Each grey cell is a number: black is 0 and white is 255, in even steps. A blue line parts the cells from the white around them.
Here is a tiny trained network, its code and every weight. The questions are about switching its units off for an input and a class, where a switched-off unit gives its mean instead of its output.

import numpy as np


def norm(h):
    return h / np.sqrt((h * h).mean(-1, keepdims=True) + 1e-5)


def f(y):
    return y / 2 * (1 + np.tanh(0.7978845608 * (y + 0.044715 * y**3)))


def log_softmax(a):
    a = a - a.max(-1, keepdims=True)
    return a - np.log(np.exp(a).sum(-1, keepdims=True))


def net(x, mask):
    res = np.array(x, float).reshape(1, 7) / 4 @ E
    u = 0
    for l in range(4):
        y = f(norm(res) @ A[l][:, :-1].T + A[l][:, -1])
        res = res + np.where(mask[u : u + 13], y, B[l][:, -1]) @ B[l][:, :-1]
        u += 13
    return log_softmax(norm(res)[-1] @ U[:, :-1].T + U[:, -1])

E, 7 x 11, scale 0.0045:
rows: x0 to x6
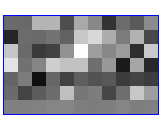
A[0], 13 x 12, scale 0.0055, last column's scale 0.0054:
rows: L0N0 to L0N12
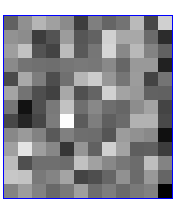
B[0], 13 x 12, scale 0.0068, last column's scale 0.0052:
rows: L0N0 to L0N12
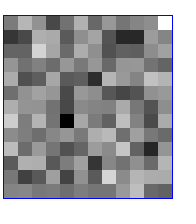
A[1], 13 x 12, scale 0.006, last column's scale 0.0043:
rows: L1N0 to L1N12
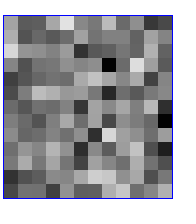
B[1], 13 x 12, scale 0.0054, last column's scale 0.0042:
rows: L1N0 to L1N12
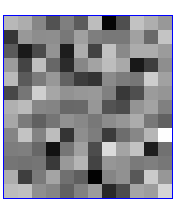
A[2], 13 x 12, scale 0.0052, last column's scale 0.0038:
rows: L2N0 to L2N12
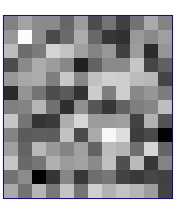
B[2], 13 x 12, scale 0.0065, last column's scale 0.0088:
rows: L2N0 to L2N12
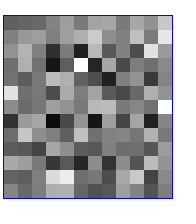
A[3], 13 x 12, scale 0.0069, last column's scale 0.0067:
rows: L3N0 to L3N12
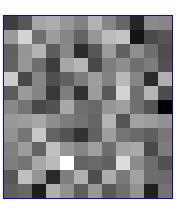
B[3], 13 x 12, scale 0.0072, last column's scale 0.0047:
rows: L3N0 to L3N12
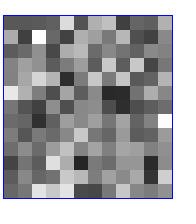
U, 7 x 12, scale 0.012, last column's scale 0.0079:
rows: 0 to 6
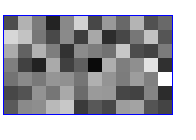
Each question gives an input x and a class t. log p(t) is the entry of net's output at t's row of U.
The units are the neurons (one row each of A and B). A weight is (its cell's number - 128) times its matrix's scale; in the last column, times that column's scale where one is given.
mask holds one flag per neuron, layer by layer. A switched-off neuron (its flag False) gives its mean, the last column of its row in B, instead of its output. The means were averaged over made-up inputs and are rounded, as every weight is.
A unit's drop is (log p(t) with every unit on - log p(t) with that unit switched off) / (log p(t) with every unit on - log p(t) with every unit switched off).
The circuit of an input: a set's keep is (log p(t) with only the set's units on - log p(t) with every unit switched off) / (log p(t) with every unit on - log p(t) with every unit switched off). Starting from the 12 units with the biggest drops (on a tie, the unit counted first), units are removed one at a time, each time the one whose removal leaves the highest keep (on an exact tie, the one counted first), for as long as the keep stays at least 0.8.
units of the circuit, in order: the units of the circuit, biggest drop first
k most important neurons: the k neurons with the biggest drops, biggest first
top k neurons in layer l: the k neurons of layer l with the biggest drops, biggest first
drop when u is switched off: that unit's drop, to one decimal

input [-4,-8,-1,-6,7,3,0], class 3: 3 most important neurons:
L1N2; L0N11; L2N2
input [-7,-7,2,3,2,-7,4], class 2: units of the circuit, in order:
L3N1
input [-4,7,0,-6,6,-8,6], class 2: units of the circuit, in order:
L0N9; L3N1
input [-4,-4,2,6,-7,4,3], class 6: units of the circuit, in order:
L3N10; L2N4
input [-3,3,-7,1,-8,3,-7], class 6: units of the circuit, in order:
L2N4; L3N10
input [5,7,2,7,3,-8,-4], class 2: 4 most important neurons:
L0N9; L1N12; L3N1; L0N11
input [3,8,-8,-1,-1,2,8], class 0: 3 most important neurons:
L2N3; L0N11; L3N11
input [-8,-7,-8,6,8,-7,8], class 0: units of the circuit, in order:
L2N3; L3N2
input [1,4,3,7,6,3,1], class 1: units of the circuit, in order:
L2N2; L2N10
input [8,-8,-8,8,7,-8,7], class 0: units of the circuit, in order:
L2N3; L3N8; L0N0; L3N4
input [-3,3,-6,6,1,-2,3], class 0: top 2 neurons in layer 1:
L1N12; L1N10
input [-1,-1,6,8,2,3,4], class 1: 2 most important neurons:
L0N0; L2N2
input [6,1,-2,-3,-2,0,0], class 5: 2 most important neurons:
L1N5; L3N0
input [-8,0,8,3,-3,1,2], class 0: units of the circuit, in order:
L2N7
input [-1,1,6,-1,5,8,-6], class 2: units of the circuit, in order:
L0N7; L3N4
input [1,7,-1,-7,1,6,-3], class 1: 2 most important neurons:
L0N11; L3N5
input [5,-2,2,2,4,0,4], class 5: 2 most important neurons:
L1N5; L0N0
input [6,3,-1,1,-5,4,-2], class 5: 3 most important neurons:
L1N5; L3N0; L1N3
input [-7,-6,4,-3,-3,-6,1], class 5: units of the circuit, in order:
L0N2; L3N0; L0N1; L2N9
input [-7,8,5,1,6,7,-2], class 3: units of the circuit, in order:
L1N11
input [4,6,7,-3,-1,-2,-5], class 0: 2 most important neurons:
L2N7; L0N11
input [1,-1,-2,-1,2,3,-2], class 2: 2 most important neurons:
L0N7; L3N4
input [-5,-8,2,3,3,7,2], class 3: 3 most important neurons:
L0N11; L1N2; L0N9
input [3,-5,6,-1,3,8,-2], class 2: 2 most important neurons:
L0N7; L0N0
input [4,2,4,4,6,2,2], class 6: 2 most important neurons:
L2N11; L0N0
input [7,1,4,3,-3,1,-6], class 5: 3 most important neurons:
L0N0; L1N5; L3N0
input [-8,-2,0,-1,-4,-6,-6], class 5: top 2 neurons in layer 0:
L0N2; L0N1
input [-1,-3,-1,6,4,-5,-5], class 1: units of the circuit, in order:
L2N2
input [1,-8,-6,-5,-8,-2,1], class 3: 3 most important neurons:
L1N2; L0N11; L2N3
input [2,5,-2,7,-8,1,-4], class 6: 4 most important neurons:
L2N4; L3N10; L2N12; L1N12
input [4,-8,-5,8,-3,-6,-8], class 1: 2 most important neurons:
L0N4; L2N2
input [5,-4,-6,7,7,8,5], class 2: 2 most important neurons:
L1N3; L0N7
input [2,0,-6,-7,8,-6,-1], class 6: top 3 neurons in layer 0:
L0N7; L0N10; L0N2
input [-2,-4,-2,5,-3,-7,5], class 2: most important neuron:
L0N9
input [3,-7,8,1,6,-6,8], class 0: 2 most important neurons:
L2N7; L0N4
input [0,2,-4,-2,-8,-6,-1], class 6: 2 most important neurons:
L2N4; L3N10
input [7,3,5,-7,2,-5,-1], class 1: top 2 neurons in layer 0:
L0N0; L0N2
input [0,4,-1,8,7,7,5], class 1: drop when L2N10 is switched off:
0.2
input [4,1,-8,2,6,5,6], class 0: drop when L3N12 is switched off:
0.0
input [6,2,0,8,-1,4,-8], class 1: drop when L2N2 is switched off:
0.1
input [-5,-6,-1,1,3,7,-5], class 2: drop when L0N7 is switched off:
0.6
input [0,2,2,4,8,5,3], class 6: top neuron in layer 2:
L2N11
